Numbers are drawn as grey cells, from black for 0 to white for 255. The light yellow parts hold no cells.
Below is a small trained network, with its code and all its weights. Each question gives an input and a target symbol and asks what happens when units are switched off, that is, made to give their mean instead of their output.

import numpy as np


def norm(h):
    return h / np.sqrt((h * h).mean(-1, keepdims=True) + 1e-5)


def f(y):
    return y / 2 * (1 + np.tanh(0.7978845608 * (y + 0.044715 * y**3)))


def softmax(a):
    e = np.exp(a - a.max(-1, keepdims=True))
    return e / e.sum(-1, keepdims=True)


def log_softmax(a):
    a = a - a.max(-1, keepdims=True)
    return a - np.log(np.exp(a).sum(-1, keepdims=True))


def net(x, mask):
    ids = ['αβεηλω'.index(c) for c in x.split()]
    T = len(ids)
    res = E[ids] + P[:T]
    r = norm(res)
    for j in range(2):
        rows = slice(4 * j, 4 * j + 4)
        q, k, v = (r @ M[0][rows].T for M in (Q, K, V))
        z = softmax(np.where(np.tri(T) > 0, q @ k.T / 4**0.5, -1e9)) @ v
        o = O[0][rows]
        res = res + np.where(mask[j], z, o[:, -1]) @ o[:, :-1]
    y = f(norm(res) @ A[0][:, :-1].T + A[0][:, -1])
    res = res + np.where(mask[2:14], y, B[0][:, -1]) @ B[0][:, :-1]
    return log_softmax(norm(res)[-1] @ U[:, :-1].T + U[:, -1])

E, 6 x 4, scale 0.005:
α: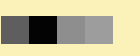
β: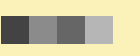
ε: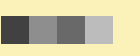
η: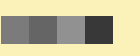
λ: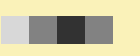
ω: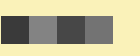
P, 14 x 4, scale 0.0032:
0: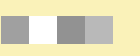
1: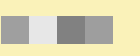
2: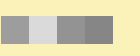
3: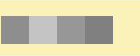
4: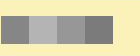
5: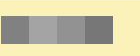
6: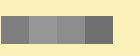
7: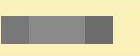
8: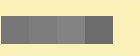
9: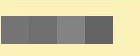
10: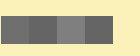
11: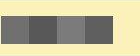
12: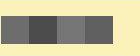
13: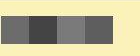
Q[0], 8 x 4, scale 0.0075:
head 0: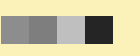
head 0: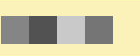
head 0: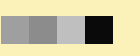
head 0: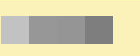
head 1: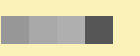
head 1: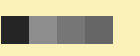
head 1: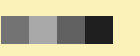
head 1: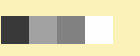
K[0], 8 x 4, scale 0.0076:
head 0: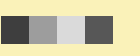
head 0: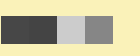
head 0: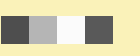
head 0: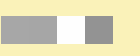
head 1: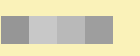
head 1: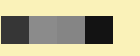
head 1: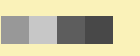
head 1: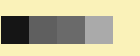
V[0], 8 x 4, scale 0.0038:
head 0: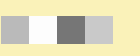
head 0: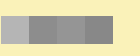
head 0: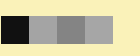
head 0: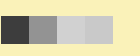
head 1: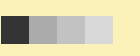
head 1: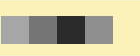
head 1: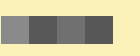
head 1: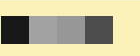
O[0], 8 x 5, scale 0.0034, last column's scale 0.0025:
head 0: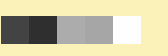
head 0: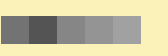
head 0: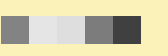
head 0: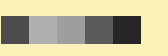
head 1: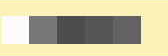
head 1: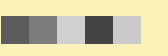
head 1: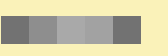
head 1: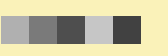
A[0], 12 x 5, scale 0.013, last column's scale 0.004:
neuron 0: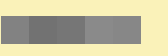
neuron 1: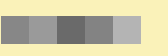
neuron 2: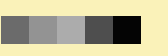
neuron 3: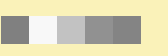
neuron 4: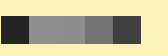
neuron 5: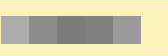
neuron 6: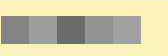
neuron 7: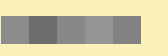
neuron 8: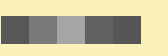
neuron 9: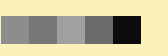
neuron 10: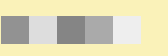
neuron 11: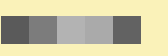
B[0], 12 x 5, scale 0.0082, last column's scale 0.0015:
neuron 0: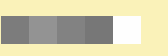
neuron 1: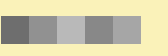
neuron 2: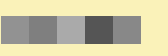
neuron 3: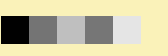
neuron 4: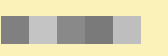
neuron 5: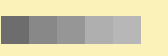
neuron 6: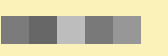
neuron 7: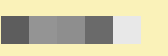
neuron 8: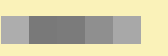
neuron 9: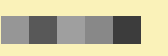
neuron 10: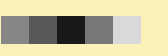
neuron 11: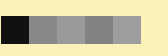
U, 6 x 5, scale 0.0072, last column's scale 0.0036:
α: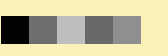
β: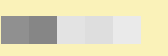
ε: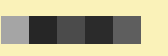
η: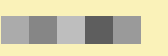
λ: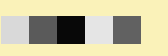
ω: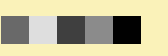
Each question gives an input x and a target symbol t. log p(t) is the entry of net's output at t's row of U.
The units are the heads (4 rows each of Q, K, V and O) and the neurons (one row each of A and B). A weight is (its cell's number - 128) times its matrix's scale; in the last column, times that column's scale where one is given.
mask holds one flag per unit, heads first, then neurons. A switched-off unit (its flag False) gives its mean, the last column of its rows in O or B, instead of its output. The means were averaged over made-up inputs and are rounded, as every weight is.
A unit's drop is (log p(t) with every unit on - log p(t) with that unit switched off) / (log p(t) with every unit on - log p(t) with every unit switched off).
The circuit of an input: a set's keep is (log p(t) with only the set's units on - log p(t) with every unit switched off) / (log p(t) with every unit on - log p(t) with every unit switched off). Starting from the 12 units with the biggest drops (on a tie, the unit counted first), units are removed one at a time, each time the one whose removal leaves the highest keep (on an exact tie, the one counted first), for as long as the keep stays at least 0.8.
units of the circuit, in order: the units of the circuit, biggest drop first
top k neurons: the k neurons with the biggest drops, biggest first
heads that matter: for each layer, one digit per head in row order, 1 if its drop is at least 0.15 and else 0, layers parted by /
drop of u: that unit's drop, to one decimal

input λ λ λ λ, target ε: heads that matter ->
11
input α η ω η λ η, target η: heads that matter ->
00
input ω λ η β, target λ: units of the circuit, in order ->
(head 1)
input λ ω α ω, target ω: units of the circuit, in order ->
(neuron 4; head 1; neuron 10; head 0)
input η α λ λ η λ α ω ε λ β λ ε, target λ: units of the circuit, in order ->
(head 1; neuron 3)
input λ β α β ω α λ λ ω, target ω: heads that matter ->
00
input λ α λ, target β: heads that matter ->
11
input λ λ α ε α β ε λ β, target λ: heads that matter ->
01
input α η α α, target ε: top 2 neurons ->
(neuron 3; neuron 1)
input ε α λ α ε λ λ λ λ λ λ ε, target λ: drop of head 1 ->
0.8
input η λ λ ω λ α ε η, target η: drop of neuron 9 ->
0.0
